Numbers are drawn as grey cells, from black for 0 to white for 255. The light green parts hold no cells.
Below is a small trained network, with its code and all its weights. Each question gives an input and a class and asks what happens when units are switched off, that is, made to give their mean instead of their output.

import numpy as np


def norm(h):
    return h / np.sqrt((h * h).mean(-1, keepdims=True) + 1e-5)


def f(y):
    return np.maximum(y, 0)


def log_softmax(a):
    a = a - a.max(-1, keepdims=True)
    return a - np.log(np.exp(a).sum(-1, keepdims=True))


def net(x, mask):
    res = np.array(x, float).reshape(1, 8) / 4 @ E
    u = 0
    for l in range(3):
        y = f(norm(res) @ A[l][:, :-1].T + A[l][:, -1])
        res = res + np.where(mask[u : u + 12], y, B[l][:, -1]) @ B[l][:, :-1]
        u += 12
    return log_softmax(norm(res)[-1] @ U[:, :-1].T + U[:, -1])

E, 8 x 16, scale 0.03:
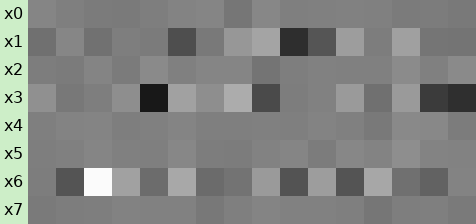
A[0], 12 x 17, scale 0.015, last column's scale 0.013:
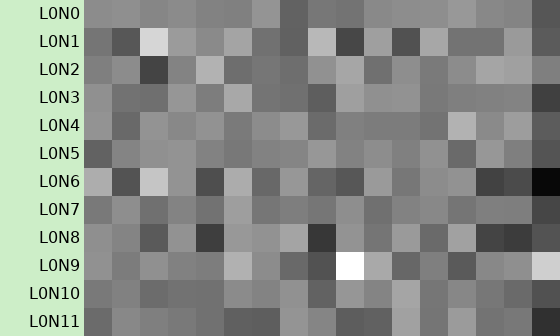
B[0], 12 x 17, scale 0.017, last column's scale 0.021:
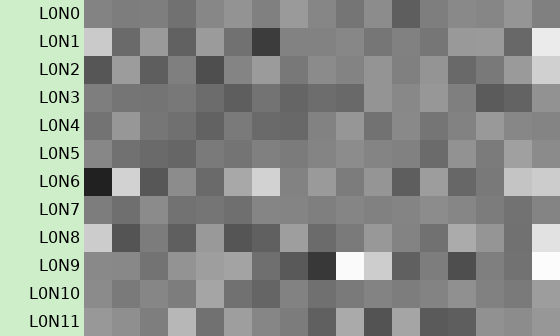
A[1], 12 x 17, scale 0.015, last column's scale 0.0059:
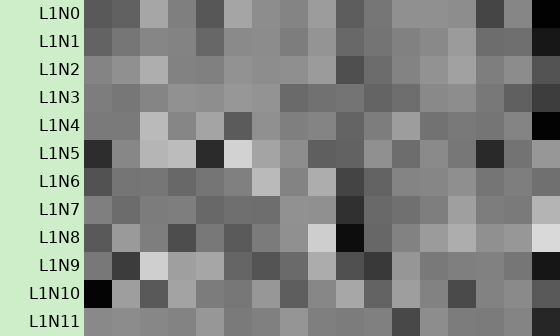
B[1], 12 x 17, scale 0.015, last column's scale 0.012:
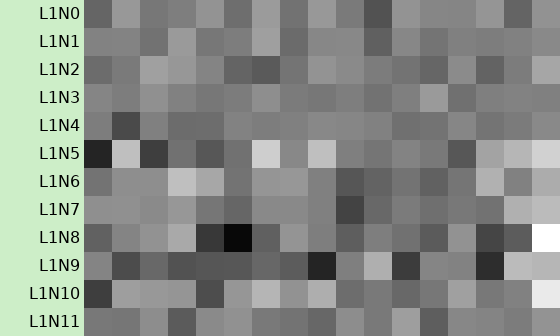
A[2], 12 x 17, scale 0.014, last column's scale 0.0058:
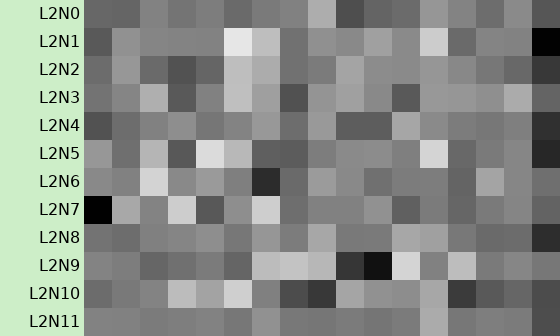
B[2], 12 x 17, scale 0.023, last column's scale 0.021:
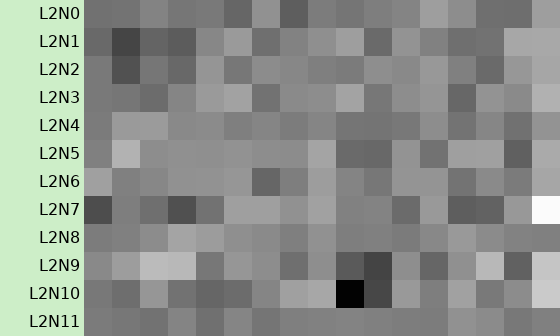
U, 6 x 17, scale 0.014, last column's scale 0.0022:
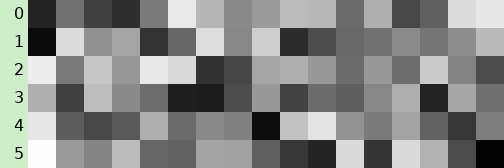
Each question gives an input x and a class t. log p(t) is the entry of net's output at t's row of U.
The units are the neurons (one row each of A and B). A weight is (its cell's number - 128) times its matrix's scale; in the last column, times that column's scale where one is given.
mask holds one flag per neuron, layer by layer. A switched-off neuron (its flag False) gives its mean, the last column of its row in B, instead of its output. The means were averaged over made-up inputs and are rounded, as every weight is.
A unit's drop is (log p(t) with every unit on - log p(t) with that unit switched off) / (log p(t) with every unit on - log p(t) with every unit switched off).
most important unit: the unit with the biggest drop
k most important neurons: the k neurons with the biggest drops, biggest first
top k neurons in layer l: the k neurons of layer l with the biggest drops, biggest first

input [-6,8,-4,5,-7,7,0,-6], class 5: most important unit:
L0N8
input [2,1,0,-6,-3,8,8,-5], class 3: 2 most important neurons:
L0N9, L1N9
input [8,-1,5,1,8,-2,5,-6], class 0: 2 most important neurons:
L0N6, L0N8
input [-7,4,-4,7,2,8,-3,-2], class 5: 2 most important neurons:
L0N9, L0N8
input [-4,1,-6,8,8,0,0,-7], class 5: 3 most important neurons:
L0N8, L0N9, L0N2
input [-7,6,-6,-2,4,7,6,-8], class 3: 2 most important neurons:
L0N9, L0N1
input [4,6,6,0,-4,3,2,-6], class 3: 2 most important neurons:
L0N9, L1N9
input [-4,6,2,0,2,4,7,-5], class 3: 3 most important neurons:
L0N1, L0N9, L0N2
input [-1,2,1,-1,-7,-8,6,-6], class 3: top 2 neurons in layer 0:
L0N1, L0N9
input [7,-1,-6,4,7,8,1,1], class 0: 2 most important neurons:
L0N6, L0N1
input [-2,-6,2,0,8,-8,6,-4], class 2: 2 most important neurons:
L0N1, L0N2
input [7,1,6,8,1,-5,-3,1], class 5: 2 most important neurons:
L0N8, L0N9
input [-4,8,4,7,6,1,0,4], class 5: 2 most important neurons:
L0N8, L0N2
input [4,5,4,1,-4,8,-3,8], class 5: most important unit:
L0N6
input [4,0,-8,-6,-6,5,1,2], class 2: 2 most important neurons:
L0N6, L0N1
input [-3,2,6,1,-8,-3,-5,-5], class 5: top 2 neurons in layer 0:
L0N9, L0N6
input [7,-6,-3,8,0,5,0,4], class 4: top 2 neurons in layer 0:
L0N8, L0N2
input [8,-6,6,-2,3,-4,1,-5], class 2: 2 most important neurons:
L0N6, L2N7
